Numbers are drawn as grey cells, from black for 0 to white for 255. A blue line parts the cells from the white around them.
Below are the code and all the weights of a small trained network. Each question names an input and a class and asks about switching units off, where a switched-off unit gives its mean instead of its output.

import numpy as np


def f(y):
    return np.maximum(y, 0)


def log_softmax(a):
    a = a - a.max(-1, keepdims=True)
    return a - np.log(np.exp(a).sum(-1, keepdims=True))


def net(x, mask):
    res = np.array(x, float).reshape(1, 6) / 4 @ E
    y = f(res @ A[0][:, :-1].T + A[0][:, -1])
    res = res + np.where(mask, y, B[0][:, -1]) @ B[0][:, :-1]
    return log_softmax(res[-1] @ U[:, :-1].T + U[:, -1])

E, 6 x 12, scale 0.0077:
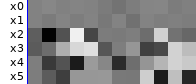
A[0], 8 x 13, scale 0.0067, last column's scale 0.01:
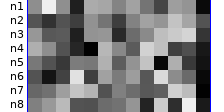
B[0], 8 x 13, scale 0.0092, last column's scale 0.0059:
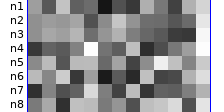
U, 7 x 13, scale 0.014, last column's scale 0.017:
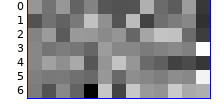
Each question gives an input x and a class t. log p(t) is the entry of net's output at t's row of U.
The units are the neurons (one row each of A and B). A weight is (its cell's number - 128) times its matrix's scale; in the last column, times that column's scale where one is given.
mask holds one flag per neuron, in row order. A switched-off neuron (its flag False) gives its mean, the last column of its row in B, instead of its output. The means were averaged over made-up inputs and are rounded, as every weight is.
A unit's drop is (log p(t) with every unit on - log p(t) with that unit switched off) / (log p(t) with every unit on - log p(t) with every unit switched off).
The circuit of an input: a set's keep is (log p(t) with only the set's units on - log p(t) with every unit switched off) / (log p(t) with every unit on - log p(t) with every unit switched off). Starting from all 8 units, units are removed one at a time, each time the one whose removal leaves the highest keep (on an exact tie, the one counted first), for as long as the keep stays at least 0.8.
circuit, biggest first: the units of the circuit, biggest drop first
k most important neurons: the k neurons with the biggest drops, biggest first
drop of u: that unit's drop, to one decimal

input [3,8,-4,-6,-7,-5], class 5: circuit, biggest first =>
n3; n2
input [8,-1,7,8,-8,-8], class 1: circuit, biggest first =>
n7
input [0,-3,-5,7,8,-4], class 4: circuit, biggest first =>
n3; n2
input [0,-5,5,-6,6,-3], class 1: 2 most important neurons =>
n4; n1
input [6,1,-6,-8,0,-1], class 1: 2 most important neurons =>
n4; n6
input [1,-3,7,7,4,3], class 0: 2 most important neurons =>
n6; n4
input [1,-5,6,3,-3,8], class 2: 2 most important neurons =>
n5; n1
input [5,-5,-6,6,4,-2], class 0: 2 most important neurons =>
n1; n4
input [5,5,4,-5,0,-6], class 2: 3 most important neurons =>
n8; n7; n1
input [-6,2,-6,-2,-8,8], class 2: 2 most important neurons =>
n5; n3
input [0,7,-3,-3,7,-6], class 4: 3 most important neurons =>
n3; n2; n5
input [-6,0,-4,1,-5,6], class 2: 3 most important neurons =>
n5; n3; n2
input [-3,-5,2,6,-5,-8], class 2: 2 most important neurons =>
n8; n4
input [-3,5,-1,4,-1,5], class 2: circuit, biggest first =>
n5
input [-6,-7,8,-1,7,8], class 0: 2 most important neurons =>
n6; n8
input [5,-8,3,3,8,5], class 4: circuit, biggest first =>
n2; n3
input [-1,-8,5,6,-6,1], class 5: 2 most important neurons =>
n4; n3
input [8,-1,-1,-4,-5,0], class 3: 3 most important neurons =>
n3; n2; n7
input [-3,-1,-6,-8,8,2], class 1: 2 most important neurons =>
n4; n6
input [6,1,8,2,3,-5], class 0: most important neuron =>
n6
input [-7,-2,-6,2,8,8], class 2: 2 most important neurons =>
n5; n6
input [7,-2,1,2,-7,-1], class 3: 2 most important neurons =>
n3; n2
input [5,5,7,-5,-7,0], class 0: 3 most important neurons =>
n6; n3; n2
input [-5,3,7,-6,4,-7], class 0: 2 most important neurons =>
n6; n5
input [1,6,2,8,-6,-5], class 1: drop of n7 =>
0.9
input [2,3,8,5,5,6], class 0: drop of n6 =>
1.7
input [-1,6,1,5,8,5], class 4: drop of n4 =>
0.0
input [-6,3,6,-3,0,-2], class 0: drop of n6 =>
1.1
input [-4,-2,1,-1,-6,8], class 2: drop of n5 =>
0.7
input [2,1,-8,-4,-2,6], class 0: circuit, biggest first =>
n1
